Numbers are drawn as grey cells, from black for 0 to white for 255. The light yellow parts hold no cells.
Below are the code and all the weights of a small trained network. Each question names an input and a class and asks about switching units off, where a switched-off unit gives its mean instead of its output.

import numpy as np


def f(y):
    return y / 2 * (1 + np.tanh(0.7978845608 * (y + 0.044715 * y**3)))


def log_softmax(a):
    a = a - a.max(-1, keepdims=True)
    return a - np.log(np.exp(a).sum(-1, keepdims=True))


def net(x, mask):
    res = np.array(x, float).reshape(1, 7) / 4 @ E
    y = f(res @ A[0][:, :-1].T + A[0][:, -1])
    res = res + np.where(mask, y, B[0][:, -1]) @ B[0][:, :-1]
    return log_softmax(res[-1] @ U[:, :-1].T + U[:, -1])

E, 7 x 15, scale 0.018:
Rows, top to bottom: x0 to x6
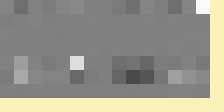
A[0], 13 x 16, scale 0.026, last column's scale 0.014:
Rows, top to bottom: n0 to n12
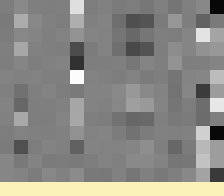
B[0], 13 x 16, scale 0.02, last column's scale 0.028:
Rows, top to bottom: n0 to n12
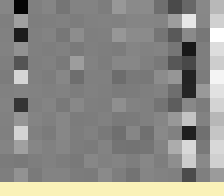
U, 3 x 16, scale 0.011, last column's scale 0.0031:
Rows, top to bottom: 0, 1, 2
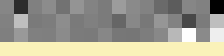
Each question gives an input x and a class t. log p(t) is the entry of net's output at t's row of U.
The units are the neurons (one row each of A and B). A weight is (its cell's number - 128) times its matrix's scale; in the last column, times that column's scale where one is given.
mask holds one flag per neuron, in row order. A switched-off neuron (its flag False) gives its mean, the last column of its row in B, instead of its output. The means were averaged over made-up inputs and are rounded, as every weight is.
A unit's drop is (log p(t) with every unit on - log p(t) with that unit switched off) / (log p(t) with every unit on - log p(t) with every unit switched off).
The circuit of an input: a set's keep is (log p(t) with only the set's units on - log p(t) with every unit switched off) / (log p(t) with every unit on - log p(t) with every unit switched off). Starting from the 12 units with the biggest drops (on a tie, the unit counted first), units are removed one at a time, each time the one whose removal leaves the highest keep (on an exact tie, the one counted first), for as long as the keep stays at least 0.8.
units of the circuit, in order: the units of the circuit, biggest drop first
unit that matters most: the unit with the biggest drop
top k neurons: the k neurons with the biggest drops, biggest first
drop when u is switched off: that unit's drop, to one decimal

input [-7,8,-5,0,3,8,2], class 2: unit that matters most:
n1
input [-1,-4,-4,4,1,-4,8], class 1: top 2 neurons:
(n2; n0)
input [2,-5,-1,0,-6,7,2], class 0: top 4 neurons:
(n5; n4; n9; n6)
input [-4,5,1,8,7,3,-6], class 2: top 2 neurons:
(n1; n8)
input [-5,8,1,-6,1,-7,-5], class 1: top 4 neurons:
(n2; n0; n6; n4)
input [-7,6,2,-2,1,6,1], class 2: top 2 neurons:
(n1; n5)
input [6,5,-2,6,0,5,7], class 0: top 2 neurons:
(n2; n5)
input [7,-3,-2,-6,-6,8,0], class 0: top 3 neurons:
(n2; n5; n4)
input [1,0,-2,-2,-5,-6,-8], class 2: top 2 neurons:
(n10; n2)
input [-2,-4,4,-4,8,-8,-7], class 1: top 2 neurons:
(n5; n2)
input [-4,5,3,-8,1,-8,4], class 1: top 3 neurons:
(n2; n0; n6)
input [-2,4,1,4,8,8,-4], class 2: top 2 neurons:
(n1; n8)
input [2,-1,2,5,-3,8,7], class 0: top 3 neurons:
(n5; n2; n4)
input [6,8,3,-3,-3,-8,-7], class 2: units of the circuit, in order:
(n10)
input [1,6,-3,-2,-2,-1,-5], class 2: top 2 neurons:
(n2; n0)
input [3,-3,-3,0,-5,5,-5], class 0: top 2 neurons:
(n5; n2)
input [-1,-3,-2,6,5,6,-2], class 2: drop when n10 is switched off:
0.0
